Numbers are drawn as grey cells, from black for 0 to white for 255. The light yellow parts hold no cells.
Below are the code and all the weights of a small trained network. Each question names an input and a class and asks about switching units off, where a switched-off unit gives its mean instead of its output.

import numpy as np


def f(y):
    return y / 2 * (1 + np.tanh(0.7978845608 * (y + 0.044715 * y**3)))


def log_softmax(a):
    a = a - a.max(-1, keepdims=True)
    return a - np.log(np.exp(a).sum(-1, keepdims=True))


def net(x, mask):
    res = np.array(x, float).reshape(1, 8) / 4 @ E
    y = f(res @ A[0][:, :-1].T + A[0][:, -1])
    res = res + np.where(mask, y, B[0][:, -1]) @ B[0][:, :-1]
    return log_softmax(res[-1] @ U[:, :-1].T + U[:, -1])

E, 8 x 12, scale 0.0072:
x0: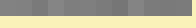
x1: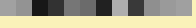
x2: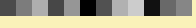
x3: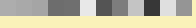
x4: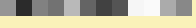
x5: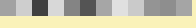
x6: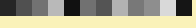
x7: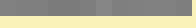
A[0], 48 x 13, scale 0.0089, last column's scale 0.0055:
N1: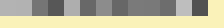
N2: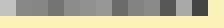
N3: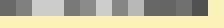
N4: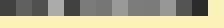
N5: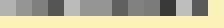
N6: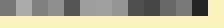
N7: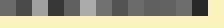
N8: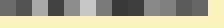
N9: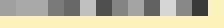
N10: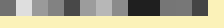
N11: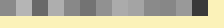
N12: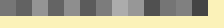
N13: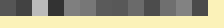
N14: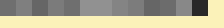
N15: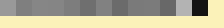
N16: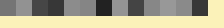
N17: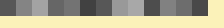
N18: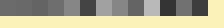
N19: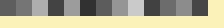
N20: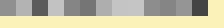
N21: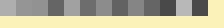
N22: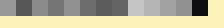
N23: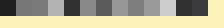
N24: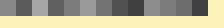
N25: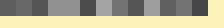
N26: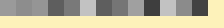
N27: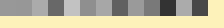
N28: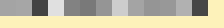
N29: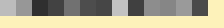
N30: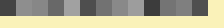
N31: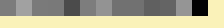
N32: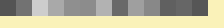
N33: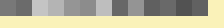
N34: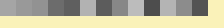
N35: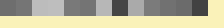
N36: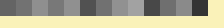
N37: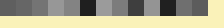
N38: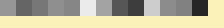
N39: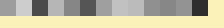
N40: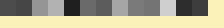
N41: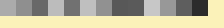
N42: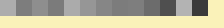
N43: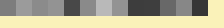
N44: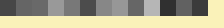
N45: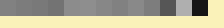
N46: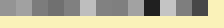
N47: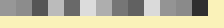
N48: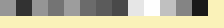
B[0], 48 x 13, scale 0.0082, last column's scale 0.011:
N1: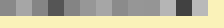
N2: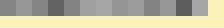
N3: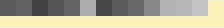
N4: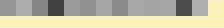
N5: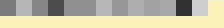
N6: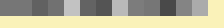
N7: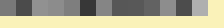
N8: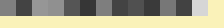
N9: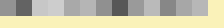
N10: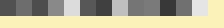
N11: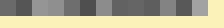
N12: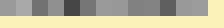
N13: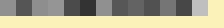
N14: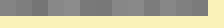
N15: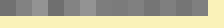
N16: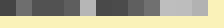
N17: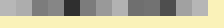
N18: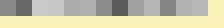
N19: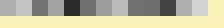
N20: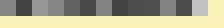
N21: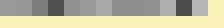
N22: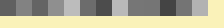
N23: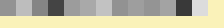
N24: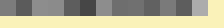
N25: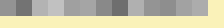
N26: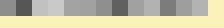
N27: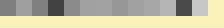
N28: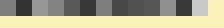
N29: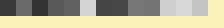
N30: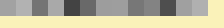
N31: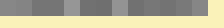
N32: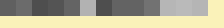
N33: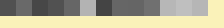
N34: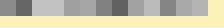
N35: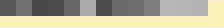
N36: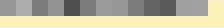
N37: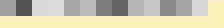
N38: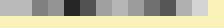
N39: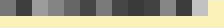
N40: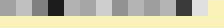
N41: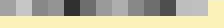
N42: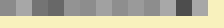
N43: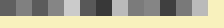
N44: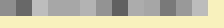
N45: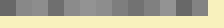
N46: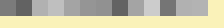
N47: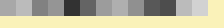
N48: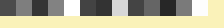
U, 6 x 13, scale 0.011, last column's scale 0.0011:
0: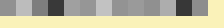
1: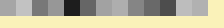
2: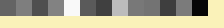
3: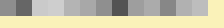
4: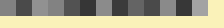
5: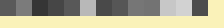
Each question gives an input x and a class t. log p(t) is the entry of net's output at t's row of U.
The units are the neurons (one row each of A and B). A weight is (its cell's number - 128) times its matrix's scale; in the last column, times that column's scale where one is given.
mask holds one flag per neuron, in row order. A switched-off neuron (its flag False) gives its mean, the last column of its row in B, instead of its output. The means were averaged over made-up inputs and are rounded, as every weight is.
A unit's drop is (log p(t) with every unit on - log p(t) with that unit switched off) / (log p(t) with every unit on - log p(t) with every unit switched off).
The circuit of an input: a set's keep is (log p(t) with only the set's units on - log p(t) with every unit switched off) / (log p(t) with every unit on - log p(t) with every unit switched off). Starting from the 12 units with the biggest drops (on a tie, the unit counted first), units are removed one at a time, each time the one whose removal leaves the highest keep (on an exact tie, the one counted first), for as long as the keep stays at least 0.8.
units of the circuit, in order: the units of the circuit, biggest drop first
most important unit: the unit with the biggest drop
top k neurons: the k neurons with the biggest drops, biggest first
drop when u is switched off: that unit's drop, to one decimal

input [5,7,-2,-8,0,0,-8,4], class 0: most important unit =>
N5
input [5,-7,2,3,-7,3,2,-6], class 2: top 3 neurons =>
[N10; N43; N6]
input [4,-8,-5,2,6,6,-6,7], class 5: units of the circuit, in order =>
[N3; N35]
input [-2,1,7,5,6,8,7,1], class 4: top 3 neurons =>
[N39; N28; N20]
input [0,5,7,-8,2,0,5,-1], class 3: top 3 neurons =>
[N37; N44; N18]
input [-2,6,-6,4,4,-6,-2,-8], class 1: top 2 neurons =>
[N38; N41]
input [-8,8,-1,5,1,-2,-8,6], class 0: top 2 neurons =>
[N5; N1]
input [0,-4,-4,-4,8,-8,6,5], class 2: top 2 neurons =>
[N48; N22]
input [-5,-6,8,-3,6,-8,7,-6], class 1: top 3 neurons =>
[N19; N17; N30]
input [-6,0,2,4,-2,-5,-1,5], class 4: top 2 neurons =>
[N13; N37]
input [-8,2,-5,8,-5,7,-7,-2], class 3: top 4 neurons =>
[N46; N9; N34; N26]
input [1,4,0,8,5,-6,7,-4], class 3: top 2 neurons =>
[N9; N26]
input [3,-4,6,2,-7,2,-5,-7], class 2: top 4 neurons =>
[N10; N43; N6; N38]
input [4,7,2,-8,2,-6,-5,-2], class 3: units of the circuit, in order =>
[N37]
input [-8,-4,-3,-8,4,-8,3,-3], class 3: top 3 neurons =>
[N37; N18; N44]
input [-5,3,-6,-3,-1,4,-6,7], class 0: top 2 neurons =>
[N5; N1]
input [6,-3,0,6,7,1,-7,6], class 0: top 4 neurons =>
[N27; N5; N10; N1]
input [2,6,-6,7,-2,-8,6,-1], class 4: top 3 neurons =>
[N8; N7; N24]
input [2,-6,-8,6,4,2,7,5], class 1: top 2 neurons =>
[N47; N41]
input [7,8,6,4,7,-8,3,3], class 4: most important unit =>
N13
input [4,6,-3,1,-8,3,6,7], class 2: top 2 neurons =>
[N10; N43]
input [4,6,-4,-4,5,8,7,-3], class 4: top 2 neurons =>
[N28; N39]
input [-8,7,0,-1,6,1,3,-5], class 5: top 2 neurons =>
[N29; N16]
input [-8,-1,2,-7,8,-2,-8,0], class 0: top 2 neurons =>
[N5; N27]
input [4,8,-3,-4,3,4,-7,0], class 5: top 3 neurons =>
[N29; N16; N40]
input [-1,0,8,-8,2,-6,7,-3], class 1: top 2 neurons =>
[N19; N17]
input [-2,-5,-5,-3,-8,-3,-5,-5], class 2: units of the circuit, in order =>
[N10]
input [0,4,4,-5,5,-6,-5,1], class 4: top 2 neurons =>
[N13; N40]
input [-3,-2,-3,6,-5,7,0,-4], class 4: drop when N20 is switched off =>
0.4
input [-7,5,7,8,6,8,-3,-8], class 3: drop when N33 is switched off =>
0.0
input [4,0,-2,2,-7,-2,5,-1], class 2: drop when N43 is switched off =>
0.1
